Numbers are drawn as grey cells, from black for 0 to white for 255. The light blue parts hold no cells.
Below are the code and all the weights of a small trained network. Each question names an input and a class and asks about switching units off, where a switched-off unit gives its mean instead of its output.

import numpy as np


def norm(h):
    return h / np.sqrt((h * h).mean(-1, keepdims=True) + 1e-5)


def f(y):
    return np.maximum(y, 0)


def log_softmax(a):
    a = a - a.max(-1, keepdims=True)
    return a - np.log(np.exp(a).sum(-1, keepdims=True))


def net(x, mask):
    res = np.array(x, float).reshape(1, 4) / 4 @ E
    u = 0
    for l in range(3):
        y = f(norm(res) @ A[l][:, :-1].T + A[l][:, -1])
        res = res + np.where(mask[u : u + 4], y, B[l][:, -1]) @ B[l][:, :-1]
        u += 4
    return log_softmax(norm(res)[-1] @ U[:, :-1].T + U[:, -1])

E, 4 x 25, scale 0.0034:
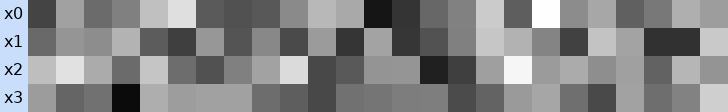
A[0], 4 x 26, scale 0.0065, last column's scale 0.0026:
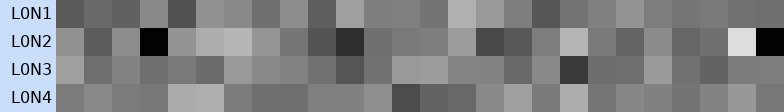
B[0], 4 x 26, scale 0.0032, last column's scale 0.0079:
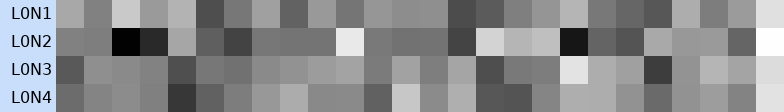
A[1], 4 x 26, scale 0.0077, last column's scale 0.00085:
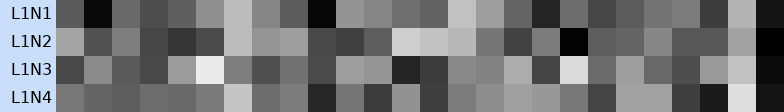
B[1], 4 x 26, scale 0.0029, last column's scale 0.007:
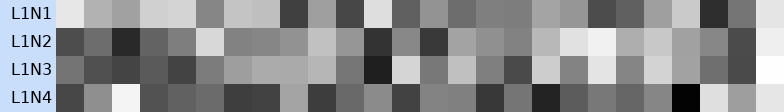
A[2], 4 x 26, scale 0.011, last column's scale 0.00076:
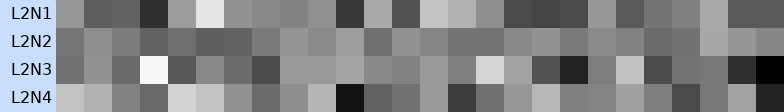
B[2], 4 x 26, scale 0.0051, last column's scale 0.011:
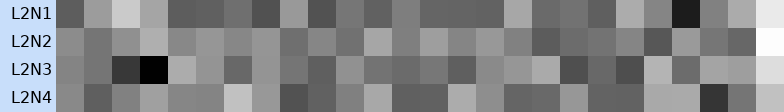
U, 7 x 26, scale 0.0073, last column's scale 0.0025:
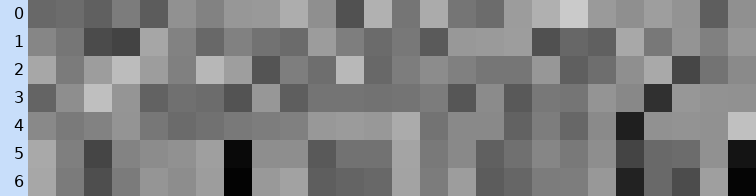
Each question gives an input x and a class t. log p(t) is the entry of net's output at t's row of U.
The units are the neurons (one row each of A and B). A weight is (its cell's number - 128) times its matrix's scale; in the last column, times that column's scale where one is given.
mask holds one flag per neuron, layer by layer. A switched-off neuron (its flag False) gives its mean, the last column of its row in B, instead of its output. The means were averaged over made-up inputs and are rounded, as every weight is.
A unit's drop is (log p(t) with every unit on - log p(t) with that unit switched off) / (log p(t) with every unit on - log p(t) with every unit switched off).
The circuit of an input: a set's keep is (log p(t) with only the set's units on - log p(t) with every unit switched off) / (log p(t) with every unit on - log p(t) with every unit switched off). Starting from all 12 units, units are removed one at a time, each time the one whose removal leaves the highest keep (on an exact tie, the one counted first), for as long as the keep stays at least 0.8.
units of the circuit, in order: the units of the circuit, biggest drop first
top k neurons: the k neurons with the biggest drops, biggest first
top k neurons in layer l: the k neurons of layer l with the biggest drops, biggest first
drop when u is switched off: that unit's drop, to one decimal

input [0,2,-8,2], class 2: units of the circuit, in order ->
(L1N1)
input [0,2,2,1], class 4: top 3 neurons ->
(L1N1; L2N2; L0N1)
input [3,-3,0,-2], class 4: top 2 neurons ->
(L0N4; L1N2)
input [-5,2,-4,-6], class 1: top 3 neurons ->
(L2N3; L1N3; L0N4)
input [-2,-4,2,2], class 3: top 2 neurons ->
(L2N1; L0N1)
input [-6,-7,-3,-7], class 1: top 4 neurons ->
(L2N3; L1N3; L0N4; L1N4)
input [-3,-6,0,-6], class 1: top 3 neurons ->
(L2N3; L1N4; L1N3)
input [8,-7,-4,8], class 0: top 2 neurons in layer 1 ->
(L1N3; L1N4)
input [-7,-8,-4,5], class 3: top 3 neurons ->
(L2N1; L1N3; L0N4)
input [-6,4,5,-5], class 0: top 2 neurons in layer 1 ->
(L1N2; L1N1)
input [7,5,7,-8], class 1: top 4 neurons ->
(L2N3; L0N3; L1N2; L0N1)
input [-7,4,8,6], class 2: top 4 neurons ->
(L2N4; L1N3; L0N4; L2N2)
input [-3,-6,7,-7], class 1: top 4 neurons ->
(L2N3; L0N1; L1N1; L1N4)
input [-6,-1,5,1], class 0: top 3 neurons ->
(L1N2; L0N1; L1N1)
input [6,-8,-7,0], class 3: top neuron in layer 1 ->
(L1N2)
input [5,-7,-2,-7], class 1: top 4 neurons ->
(L2N3; L1N4; L0N3; L1N2)
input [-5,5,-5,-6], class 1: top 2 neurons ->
(L2N3; L1N3)
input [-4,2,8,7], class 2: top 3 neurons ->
(L2N4; L2N3; L2N2)
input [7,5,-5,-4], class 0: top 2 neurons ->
(L1N3; L2N1)
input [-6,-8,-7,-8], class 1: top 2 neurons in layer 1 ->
(L1N4; L1N3)
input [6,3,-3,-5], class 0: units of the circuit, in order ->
(L1N3)
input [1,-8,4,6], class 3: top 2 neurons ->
(L2N1; L2N3)
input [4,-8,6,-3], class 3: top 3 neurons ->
(L2N1; L0N1; L1N1)
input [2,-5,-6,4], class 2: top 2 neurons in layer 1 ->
(L1N1; L1N4)
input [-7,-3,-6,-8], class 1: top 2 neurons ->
(L2N3; L1N3)
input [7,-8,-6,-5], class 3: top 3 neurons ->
(L2N1; L1N2; L0N3)
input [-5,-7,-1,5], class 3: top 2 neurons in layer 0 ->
(L0N4; L0N3)
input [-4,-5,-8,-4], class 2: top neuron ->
(L1N1)
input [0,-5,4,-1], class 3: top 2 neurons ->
(L2N1; L0N1)
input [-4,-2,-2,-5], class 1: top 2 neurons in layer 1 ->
(L1N3; L1N1)
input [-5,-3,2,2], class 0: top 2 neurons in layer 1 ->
(L1N2; L1N4)
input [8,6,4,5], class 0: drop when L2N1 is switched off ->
0.1
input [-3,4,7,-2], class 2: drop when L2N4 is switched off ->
0.2
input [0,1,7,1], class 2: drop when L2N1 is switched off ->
0.0
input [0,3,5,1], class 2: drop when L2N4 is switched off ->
0.3
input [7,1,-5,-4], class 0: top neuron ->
(L1N3)
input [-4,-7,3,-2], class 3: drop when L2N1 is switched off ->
0.7
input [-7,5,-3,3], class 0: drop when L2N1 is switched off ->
0.1
